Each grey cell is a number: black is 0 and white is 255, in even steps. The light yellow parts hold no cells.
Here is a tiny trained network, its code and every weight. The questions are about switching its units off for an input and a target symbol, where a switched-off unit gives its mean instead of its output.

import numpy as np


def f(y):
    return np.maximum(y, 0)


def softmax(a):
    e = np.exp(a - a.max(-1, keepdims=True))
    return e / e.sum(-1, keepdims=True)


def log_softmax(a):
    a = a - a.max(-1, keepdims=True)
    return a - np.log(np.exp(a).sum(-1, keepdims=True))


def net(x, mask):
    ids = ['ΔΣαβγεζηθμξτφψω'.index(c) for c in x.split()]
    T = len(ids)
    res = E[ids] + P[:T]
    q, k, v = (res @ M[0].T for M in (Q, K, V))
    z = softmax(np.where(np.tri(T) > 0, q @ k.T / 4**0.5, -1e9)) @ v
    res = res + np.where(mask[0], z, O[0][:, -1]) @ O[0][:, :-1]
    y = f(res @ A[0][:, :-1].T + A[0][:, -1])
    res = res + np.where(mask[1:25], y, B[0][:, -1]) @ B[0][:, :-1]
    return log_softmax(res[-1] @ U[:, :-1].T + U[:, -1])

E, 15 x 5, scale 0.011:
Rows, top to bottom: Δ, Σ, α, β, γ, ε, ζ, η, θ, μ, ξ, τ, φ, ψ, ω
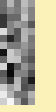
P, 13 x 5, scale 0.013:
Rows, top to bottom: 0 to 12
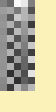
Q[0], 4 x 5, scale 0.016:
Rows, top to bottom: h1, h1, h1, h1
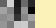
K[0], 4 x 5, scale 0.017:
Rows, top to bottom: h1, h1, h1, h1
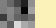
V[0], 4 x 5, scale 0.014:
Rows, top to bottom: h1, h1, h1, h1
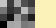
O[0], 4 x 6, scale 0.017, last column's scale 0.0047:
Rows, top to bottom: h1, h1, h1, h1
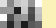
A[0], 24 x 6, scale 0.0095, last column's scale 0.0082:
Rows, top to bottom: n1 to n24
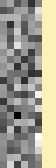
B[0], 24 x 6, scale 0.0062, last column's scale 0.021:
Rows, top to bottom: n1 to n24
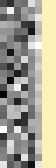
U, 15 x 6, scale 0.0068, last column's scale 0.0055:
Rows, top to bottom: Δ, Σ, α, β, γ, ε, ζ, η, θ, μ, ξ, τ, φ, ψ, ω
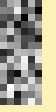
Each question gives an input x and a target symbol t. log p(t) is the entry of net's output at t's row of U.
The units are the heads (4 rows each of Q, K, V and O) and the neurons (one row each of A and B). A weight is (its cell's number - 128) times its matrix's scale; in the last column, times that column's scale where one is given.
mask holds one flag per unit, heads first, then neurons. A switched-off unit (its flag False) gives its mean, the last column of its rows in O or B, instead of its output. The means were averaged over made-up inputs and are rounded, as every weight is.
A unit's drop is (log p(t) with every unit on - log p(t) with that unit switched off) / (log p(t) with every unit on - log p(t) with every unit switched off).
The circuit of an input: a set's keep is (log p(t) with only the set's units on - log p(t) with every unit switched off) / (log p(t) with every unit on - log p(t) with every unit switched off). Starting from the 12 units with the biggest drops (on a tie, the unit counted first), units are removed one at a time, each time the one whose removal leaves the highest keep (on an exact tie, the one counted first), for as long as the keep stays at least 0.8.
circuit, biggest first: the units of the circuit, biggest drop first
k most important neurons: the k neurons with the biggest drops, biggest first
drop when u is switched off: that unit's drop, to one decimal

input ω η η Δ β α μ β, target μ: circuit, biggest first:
h1, n24
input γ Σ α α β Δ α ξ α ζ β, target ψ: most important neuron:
n15
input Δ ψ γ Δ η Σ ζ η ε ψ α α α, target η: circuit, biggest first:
h1, n12, n24, n6
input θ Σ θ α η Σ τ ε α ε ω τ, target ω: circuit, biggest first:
h1, n15, n24
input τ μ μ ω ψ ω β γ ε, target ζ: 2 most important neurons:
n6, n13
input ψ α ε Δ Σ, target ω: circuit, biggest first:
h1, n15
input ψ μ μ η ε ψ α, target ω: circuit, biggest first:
h1, n15
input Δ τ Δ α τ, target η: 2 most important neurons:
n12, n24
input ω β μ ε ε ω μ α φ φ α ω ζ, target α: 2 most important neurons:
n18, n15
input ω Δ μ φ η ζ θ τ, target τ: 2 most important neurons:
n7, n6
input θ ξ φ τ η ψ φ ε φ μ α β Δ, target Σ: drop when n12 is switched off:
0.2
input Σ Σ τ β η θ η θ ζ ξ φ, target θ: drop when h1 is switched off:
0.3
